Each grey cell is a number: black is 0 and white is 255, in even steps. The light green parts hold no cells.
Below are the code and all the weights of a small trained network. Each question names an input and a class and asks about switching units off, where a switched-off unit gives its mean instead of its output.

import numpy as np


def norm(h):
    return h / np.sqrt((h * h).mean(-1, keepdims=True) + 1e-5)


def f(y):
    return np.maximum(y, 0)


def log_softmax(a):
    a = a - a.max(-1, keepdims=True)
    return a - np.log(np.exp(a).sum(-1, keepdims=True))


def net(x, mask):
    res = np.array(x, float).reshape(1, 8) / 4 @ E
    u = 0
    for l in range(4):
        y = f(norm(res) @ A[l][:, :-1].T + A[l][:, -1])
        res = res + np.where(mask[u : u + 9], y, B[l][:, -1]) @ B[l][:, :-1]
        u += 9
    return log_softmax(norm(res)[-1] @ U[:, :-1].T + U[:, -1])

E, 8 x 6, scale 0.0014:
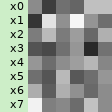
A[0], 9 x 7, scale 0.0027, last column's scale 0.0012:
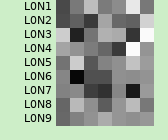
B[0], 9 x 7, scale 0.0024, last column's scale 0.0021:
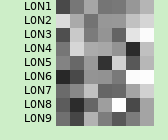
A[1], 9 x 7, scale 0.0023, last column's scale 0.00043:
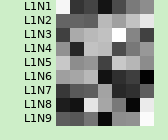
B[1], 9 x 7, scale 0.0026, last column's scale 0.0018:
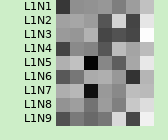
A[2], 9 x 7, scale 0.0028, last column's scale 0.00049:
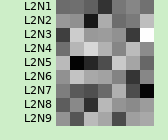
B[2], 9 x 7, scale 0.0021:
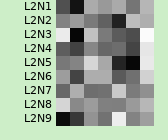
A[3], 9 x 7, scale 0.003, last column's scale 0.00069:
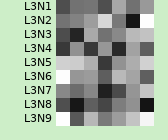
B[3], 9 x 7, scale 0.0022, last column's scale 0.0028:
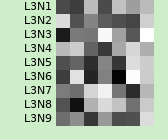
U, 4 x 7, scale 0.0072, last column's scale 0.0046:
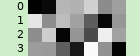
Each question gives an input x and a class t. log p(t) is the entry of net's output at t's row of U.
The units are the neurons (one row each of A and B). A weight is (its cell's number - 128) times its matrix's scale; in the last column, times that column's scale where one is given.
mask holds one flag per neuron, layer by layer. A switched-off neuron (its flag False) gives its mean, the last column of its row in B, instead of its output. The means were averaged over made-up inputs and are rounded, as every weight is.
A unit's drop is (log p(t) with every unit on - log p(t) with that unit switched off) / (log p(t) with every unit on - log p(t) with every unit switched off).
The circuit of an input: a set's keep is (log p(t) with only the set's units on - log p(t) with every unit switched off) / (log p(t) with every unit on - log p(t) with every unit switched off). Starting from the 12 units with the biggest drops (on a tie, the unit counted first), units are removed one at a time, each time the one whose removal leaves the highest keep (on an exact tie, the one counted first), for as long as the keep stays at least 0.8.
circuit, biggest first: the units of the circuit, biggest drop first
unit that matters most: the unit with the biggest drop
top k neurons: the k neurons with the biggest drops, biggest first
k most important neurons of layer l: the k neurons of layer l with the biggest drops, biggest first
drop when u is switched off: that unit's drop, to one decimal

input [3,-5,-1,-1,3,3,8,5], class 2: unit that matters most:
L1N5
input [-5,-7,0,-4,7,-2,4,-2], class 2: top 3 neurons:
[L0N3; L1N5; L0N9]
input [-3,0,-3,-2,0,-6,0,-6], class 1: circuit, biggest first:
[L2N3; L3N2]
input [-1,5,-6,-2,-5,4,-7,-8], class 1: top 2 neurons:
[L2N3; L1N5]
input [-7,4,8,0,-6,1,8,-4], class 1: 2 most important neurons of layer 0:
[L0N6; L0N3]
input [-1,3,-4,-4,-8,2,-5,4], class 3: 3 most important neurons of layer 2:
[L2N5; L2N7; L2N4]
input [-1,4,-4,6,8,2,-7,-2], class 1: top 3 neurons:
[L1N5; L0N2; L1N3]
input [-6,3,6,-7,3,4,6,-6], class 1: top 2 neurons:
[L0N6; L3N2]
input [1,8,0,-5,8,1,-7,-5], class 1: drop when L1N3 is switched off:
0.2
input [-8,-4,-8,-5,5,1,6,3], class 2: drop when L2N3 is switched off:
0.0
